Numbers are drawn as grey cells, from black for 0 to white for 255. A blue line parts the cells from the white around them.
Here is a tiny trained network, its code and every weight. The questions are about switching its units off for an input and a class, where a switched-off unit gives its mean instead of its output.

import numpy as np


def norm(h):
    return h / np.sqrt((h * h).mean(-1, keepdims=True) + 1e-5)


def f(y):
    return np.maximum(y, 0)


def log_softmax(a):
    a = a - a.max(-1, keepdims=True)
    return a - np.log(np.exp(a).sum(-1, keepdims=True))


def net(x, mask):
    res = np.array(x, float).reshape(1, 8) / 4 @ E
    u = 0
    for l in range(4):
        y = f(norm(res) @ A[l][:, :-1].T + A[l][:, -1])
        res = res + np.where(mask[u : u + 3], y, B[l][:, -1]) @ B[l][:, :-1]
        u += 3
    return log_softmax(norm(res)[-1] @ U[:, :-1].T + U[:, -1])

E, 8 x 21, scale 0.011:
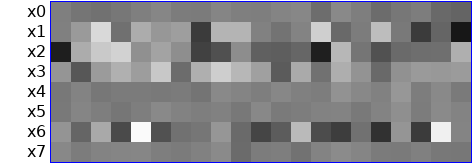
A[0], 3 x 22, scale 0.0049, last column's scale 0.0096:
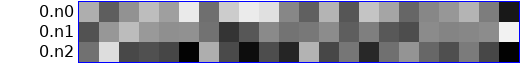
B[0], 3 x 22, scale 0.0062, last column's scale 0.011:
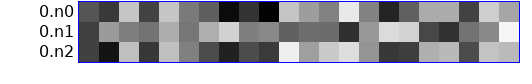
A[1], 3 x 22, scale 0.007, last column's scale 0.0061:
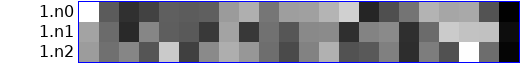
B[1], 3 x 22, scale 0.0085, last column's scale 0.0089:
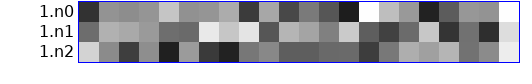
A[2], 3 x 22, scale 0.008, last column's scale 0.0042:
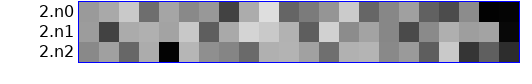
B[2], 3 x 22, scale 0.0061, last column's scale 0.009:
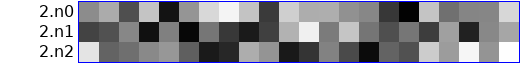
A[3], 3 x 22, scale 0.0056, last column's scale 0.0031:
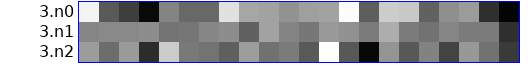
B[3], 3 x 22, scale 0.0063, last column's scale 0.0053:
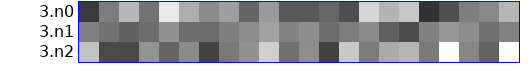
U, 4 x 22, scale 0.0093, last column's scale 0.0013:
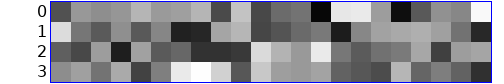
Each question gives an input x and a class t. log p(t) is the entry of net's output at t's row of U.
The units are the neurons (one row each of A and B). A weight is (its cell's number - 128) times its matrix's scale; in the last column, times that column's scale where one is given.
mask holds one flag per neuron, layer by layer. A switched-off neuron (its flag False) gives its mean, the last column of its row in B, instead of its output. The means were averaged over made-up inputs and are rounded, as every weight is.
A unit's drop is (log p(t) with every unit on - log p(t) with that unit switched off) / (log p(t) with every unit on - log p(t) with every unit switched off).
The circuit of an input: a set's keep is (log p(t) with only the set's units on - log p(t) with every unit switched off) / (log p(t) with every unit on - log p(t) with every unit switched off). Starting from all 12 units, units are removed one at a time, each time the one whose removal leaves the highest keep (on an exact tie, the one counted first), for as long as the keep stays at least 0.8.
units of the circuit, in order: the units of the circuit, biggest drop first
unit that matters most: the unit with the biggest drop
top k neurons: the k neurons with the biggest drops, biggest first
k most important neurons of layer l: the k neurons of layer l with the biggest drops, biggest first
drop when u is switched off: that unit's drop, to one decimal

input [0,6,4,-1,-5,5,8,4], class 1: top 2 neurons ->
(1.n2 1.n1)
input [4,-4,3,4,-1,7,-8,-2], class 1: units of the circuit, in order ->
(2.n2)
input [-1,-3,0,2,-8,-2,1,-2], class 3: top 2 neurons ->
(1.n1 0.n2)
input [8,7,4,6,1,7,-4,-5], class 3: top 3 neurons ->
(2.n0 1.n0 0.n2)
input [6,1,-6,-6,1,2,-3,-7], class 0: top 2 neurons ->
(1.n0 0.n0)
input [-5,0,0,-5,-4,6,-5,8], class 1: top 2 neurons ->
(2.n2 0.n0)
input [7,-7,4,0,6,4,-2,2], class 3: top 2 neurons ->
(1.n1 1.n0)
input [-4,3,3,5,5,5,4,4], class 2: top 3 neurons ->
(0.n0 1.n0 2.n2)
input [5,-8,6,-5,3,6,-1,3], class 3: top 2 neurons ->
(1.n1 1.n0)
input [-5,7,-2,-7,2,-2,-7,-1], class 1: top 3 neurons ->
(2.n2 1.n1 0.n0)
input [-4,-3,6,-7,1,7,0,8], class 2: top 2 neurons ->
(0.n2 1.n0)
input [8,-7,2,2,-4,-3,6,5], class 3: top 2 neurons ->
(1.n1 2.n2)
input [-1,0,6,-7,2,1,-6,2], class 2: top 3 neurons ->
(0.n2 1.n0 1.n2)
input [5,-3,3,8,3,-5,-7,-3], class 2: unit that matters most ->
2.n1
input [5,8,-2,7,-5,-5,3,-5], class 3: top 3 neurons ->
(2.n0 0.n2 2.n2)
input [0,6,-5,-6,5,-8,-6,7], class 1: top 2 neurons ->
(2.n2 1.n1)
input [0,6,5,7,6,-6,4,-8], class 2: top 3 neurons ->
(0.n0 1.n0 2.n1)
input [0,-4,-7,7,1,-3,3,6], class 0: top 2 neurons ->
(1.n0 0.n2)
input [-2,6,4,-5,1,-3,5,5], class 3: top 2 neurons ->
(2.n0 1.n0)
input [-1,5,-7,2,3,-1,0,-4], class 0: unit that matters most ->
1.n0
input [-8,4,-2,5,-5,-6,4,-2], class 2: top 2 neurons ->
(0.n0 2.n1)
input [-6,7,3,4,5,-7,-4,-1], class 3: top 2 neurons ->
(2.n0 1.n0)
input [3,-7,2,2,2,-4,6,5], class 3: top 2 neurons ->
(1.n1 2.n2)
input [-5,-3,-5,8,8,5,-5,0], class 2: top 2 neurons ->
(2.n1 0.n0)
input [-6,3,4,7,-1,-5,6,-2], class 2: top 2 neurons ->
(0.n0 2.n1)
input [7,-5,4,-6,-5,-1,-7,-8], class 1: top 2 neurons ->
(2.n2 1.n0)
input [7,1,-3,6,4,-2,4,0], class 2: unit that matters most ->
0.n0
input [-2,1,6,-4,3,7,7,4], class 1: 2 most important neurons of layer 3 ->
(3.n2 3.n0)
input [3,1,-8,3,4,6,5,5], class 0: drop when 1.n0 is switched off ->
0.7
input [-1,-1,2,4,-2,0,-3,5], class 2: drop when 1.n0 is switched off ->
0.3
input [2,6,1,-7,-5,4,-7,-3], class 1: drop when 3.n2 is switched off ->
-0.1
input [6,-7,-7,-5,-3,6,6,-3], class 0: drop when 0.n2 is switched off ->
0.0
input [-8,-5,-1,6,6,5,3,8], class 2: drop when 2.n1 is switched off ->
0.1
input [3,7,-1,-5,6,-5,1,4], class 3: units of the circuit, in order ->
(2.n0)
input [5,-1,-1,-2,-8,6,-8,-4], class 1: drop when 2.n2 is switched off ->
0.2
